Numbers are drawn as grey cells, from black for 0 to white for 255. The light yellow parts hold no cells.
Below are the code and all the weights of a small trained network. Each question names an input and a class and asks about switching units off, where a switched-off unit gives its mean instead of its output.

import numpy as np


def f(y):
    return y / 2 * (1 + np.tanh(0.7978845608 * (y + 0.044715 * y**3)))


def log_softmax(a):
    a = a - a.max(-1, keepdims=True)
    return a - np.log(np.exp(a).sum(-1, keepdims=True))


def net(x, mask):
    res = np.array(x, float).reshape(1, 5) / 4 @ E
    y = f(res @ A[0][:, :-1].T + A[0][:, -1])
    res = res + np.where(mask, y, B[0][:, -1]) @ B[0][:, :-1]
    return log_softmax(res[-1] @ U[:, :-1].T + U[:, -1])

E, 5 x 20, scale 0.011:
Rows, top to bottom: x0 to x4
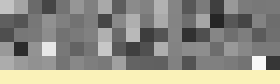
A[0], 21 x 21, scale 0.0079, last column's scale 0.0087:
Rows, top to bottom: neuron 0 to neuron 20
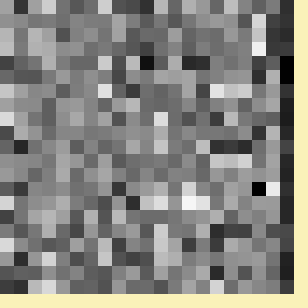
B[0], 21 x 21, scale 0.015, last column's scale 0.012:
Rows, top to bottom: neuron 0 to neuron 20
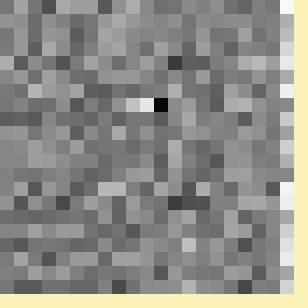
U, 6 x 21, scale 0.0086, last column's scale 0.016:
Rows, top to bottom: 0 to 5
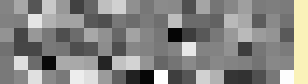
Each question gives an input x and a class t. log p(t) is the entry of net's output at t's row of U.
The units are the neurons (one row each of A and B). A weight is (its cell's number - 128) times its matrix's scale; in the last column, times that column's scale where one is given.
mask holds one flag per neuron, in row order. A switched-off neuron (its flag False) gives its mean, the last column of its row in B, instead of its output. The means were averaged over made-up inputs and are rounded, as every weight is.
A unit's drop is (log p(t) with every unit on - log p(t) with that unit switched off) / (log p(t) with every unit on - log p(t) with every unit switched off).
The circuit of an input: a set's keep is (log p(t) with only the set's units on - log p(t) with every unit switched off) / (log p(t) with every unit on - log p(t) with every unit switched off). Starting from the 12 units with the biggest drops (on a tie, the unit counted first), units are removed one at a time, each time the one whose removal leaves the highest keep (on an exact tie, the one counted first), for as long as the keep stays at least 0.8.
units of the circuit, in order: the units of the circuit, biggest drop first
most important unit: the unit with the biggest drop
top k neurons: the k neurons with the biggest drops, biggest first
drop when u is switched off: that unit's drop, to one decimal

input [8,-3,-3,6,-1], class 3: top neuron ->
(neuron 17)
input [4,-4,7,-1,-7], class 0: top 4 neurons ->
(neuron 13; neuron 14; neuron 5; neuron 9)
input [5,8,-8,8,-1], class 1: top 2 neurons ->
(neuron 16; neuron 10)
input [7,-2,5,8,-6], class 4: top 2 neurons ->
(neuron 0; neuron 18)
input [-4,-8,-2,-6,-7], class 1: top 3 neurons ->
(neuron 6; neuron 11; neuron 3)
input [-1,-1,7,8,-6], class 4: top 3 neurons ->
(neuron 0; neuron 18; neuron 14)
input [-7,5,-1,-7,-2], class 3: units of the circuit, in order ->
(neuron 0; neuron 15)
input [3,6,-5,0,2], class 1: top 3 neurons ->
(neuron 16; neuron 4; neuron 10)
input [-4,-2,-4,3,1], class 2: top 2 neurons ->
(neuron 14; neuron 17)
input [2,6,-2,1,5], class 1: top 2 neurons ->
(neuron 16; neuron 13)
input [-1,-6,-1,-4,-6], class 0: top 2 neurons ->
(neuron 13; neuron 16)
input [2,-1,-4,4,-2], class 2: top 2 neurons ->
(neuron 14; neuron 3)
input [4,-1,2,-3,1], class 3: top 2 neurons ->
(neuron 0; neuron 18)
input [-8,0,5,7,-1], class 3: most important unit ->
neuron 20
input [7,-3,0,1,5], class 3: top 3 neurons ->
(neuron 17; neuron 8; neuron 13)
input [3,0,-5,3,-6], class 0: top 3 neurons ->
(neuron 13; neuron 4; neuron 5)
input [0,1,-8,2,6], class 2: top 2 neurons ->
(neuron 14; neuron 13)
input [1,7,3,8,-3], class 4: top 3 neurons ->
(neuron 0; neuron 18; neuron 6)
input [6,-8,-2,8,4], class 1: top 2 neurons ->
(neuron 6; neuron 11)
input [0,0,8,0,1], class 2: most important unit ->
neuron 4
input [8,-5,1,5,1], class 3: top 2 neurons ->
(neuron 17; neuron 8)
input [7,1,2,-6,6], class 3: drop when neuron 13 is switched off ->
0.3
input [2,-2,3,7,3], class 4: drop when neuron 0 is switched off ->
0.2
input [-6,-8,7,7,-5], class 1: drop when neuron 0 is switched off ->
0.0
